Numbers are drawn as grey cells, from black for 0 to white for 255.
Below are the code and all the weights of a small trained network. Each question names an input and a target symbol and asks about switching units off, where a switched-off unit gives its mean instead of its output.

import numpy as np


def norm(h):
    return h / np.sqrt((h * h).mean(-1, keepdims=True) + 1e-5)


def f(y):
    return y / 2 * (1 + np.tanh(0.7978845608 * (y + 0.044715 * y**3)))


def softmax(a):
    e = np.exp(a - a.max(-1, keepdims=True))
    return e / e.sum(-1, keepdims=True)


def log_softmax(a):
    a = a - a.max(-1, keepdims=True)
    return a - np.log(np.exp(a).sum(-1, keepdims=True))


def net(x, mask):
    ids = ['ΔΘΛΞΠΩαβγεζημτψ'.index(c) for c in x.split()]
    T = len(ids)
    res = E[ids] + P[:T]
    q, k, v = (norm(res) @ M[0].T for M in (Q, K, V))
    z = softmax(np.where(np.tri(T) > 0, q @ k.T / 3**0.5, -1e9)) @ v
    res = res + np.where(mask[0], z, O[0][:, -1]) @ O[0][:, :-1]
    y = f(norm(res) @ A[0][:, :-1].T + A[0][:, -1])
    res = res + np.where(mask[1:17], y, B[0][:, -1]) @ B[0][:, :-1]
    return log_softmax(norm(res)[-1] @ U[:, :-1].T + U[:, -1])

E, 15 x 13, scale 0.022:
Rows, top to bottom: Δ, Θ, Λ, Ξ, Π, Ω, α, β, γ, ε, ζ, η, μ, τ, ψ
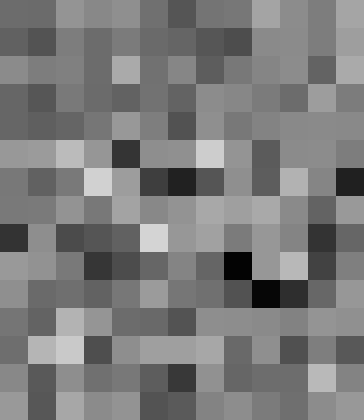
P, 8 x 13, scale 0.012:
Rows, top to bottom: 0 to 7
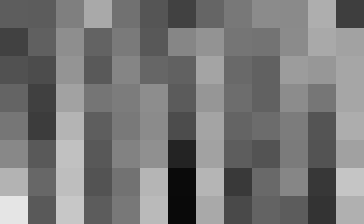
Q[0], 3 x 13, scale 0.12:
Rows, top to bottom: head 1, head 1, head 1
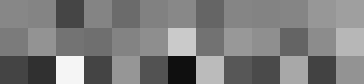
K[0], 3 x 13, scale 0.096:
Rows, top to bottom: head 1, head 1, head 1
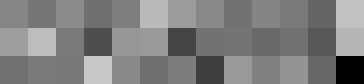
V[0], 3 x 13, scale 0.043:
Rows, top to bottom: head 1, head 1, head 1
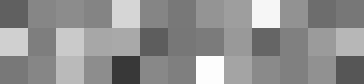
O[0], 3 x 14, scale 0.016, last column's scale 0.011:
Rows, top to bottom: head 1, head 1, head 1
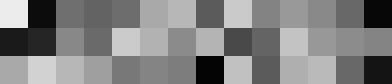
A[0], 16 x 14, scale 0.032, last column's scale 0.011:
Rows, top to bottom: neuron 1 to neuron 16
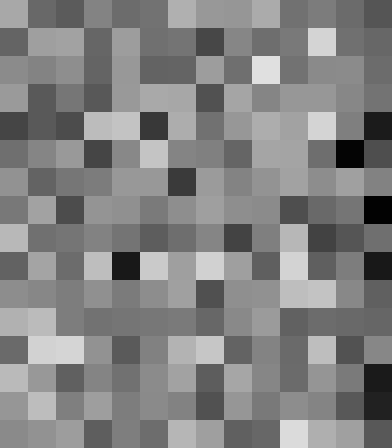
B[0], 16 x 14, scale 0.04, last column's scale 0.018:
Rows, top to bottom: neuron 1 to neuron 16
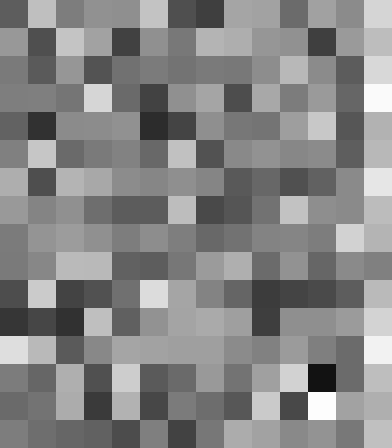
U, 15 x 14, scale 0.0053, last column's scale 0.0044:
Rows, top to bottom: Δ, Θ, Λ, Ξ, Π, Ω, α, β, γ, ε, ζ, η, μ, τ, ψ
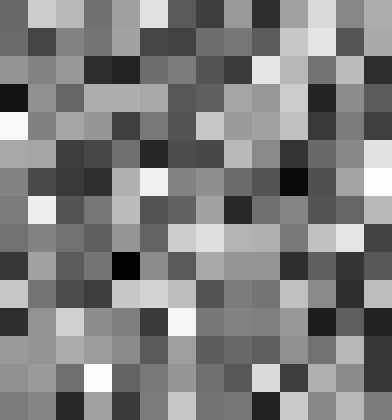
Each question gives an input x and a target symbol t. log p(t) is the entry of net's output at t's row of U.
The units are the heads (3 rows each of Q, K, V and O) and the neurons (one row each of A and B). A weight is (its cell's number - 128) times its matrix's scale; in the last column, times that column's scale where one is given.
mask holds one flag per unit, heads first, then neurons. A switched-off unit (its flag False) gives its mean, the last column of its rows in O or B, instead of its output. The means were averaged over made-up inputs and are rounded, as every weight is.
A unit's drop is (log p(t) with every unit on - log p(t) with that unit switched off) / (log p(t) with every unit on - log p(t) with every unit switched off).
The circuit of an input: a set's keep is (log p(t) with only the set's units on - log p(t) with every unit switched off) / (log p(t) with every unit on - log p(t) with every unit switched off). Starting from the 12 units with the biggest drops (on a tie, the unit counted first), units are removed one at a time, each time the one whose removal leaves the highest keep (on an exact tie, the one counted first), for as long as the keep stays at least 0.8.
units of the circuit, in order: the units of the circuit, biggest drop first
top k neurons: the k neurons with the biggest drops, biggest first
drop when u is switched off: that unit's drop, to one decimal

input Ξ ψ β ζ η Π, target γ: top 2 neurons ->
[neuron 15; neuron 12]
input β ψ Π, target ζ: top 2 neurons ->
[neuron 11; neuron 14]
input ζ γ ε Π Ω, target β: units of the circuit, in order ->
[head 1; neuron 13]
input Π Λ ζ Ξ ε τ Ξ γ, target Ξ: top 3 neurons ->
[neuron 14; neuron 1; neuron 12]
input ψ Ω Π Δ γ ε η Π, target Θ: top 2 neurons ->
[neuron 5; neuron 16]
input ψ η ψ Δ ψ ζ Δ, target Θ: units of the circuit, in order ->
[head 1; neuron 5]
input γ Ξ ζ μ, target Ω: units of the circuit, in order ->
[head 1]
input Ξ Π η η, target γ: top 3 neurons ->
[neuron 15; neuron 12; neuron 2]
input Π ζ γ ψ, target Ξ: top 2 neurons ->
[neuron 14; neuron 1]
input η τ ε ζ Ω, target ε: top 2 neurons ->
[neuron 11; neuron 2]
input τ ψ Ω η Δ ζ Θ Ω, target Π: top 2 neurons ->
[neuron 2; neuron 13]
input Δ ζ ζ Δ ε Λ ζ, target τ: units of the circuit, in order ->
[head 1; neuron 4; neuron 1; neuron 3]
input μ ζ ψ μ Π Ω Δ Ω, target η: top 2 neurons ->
[neuron 14; neuron 11]
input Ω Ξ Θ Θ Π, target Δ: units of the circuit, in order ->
[head 1]
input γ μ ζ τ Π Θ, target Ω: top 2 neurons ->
[neuron 15; neuron 14]
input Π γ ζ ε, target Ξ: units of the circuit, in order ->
[head 1; neuron 14; neuron 1; neuron 12]
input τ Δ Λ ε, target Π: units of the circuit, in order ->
[head 1; neuron 2; neuron 13]
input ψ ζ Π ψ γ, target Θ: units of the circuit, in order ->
[head 1; neuron 5]
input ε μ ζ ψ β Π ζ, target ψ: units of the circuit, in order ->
[head 1; neuron 12; neuron 8]
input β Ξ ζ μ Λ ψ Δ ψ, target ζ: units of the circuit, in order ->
[head 1]
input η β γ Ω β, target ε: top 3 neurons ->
[neuron 11; neuron 2; neuron 16]
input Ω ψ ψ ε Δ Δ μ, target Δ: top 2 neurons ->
[neuron 15; neuron 11]
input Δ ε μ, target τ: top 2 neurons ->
[neuron 4; neuron 1]
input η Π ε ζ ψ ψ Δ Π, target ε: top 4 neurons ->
[neuron 11; neuron 2; neuron 16; neuron 4]
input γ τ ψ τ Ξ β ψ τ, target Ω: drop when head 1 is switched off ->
0.9
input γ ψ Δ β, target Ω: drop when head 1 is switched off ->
0.9
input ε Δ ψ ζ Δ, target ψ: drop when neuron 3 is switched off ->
0.0
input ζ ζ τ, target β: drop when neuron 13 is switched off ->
0.1
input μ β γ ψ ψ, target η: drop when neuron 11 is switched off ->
0.7
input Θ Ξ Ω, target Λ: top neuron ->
[neuron 8]
